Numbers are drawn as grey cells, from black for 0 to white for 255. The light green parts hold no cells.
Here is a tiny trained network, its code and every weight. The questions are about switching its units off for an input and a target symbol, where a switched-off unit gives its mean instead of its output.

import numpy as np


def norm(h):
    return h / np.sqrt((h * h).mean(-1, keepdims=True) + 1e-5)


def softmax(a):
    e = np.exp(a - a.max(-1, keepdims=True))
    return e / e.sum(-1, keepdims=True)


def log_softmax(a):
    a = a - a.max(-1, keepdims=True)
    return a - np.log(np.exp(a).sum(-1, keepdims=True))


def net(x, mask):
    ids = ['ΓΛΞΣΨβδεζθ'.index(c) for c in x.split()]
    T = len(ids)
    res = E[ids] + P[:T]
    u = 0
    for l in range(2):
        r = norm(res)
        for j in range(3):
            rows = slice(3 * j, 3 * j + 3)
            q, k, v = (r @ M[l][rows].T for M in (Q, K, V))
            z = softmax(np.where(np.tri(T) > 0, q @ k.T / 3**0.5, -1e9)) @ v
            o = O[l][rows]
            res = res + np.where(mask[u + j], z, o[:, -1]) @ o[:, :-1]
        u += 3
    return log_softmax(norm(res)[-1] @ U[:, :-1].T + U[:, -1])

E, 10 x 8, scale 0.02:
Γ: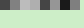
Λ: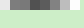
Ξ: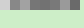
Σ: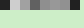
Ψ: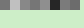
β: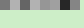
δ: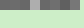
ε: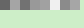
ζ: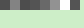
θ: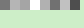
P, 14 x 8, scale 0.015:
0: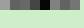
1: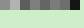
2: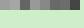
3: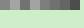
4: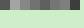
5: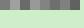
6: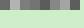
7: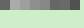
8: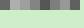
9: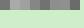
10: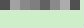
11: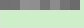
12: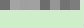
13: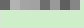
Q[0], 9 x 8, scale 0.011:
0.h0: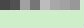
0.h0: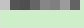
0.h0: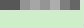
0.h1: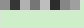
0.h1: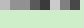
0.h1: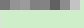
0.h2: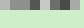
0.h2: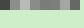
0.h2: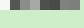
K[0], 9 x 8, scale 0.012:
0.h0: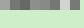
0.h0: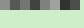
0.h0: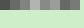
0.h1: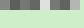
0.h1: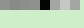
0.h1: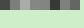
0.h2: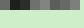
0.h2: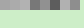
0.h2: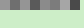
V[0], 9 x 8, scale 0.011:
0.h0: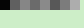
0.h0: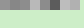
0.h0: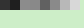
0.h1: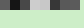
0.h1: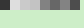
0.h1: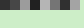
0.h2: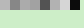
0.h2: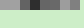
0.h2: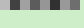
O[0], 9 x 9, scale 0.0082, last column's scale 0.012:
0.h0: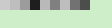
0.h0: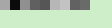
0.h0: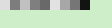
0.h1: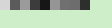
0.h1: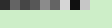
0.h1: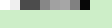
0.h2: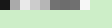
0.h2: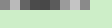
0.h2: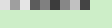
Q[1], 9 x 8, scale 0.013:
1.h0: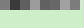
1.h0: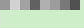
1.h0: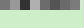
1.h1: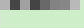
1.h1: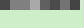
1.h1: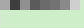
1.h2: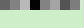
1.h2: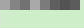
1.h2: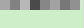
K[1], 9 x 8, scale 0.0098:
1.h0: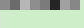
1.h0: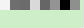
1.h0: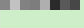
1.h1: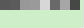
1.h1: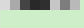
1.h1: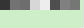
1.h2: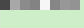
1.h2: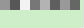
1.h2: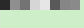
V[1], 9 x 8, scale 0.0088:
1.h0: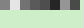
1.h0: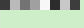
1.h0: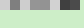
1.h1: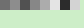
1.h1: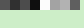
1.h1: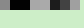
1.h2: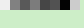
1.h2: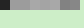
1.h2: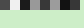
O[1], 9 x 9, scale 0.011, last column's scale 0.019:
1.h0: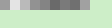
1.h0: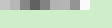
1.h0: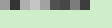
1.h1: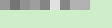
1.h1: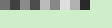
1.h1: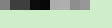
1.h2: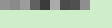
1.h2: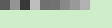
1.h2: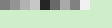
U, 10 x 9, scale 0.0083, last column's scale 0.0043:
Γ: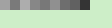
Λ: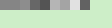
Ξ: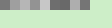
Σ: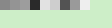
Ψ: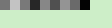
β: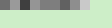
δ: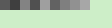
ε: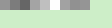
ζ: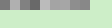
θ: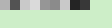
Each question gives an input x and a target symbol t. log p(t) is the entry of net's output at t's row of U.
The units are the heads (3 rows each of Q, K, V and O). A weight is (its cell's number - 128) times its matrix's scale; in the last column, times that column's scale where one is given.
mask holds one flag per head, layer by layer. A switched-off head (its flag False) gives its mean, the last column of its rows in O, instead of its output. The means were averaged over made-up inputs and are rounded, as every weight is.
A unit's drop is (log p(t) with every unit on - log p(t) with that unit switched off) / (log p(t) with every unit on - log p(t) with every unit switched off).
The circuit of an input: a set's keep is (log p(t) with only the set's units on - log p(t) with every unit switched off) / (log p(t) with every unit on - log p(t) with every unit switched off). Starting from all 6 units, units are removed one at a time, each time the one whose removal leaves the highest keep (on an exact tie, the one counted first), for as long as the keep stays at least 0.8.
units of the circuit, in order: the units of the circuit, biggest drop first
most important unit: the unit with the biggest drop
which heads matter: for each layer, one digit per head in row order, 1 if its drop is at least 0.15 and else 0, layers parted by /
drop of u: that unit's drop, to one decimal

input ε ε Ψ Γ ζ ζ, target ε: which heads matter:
011 / 010
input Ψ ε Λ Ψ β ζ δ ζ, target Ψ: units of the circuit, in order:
[0.h2, 1.h1, 1.h2]
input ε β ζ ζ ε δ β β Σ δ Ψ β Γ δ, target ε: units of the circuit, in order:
[1.h1, 0.h2, 0.h0]
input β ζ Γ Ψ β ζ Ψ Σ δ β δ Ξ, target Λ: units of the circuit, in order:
[1.h1, 0.h2]
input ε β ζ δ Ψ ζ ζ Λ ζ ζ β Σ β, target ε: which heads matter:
111 / 010
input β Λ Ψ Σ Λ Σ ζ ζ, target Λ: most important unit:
0.h2
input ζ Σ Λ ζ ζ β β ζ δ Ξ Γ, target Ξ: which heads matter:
101 / 010
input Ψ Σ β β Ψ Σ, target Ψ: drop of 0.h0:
0.1
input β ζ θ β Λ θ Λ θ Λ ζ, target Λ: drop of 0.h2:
0.5
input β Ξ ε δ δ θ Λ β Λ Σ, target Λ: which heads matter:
001 / 010
